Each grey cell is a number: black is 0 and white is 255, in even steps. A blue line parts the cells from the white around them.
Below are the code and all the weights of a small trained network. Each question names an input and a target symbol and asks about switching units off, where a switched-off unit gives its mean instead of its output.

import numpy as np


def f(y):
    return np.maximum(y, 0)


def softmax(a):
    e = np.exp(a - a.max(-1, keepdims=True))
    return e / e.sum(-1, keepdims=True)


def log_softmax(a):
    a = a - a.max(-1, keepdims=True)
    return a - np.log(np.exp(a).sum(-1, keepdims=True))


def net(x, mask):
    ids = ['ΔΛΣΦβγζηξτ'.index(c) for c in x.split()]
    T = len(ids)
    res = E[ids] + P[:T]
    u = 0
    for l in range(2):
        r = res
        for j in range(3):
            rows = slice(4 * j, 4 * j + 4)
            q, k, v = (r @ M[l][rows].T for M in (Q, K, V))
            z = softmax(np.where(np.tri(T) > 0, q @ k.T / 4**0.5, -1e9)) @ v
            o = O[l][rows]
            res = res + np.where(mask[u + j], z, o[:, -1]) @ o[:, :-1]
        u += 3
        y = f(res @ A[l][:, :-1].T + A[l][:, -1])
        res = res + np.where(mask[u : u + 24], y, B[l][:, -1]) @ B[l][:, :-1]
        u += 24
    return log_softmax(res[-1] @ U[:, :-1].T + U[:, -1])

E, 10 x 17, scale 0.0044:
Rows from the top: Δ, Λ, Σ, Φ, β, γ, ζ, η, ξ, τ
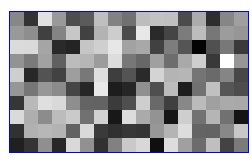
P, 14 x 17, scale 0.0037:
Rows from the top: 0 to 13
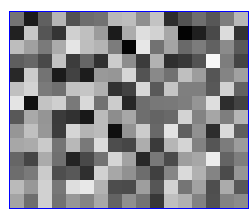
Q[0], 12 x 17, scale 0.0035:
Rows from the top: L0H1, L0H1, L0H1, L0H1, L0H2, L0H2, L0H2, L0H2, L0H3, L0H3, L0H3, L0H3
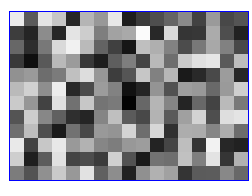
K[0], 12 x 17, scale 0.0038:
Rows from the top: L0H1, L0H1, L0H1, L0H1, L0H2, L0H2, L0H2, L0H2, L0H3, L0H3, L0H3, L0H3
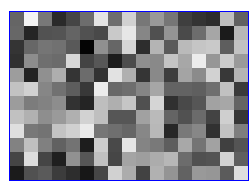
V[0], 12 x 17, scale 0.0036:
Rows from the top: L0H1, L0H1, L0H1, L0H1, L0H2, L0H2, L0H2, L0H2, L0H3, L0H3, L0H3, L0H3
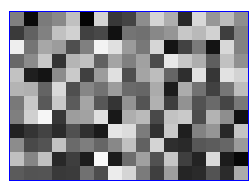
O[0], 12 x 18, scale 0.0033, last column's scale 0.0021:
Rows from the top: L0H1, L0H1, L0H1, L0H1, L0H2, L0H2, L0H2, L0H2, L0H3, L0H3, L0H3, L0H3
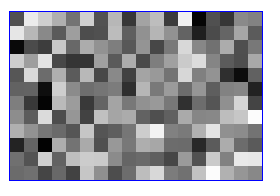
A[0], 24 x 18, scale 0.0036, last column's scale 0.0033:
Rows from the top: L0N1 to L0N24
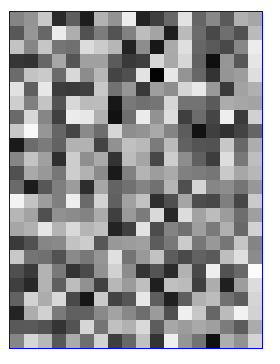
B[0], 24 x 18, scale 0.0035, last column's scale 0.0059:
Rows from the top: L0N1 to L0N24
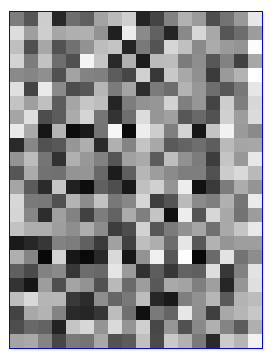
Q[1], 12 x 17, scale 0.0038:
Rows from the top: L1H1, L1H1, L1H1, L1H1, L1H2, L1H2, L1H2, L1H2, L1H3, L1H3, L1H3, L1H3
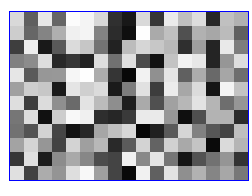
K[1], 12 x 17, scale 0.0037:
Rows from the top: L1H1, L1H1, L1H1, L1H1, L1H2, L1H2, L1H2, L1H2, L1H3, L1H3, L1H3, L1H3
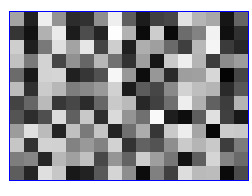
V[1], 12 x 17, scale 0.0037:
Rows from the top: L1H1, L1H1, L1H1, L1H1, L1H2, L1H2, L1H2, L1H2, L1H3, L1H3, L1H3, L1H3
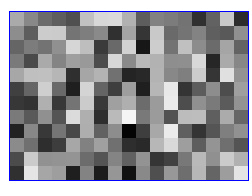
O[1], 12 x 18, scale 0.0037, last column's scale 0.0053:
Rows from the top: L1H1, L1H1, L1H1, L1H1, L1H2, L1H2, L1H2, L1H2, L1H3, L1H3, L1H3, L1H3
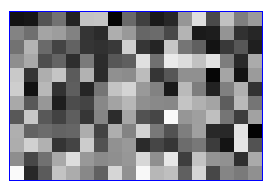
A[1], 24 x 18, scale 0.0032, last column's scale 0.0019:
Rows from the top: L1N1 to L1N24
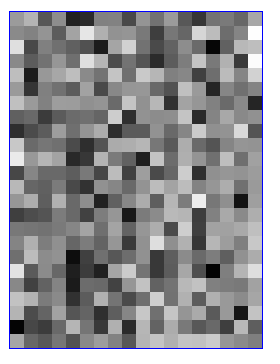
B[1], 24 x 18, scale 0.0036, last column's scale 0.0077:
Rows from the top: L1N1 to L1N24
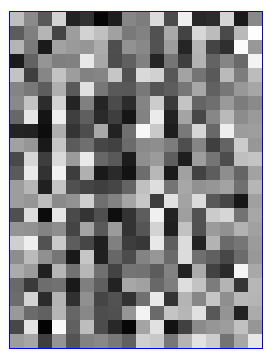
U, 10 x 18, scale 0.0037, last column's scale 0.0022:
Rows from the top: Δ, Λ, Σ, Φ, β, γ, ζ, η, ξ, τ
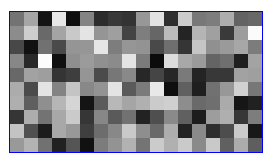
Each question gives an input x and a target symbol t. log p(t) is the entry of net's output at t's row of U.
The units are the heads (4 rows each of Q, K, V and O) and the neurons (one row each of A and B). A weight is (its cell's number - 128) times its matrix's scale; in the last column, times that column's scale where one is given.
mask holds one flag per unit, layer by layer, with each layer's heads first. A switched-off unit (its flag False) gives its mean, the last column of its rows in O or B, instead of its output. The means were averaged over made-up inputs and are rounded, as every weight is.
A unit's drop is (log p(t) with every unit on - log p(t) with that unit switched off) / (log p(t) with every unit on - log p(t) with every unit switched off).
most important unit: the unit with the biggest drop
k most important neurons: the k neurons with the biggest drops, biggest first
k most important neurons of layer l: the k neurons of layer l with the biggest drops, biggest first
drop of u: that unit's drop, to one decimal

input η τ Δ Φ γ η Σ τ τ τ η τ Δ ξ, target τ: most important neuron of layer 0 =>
[L0N20]
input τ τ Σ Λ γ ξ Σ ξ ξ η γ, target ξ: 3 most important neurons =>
[L0N19 L0N8 L0N12]
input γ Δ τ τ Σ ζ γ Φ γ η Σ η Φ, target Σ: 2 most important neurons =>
[L0N7 L0N19]
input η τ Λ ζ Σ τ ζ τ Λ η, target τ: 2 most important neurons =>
[L0N1 L0N20]
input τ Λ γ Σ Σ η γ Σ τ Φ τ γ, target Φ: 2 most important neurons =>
[L0N19 L0N22]
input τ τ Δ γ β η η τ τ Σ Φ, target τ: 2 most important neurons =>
[L0N19 L0N5]
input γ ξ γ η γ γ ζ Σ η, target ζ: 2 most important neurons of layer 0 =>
[L0N11 L0N24]
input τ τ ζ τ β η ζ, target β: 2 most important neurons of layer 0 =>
[L0N1 L0N6]
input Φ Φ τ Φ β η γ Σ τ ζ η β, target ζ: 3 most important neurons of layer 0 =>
[L0N16 L0N5 L0N22]
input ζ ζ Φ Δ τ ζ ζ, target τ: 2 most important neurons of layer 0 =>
[L0N1 L0N20]
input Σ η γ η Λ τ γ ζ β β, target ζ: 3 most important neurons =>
[L0N22 L0N1 L0N21]
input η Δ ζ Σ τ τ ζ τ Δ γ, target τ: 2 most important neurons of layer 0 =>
[L0N1 L0N20]
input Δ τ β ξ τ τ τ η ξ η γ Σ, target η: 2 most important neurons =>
[L0N14 L0N1]
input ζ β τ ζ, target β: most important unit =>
L1H3
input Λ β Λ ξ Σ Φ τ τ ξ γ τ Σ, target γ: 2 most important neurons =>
[L0N21 L1N5]
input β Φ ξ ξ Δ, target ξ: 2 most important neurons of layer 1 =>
[L1N3 L1N19]
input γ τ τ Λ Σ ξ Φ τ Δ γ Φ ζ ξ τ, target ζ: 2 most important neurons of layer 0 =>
[L0N21 L0N22]
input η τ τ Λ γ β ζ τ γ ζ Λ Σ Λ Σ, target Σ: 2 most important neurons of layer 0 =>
[L0N1 L0N3]
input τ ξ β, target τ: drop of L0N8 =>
0.0
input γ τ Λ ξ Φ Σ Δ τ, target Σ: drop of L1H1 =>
1.0
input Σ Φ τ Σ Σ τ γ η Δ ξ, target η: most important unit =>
L0N1
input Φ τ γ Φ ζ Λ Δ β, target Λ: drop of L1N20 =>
0.1
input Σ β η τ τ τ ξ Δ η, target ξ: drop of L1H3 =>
0.2
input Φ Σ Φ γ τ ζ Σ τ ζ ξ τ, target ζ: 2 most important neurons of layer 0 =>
[L0N16 L0N21]
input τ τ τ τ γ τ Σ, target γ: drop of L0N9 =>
-0.1
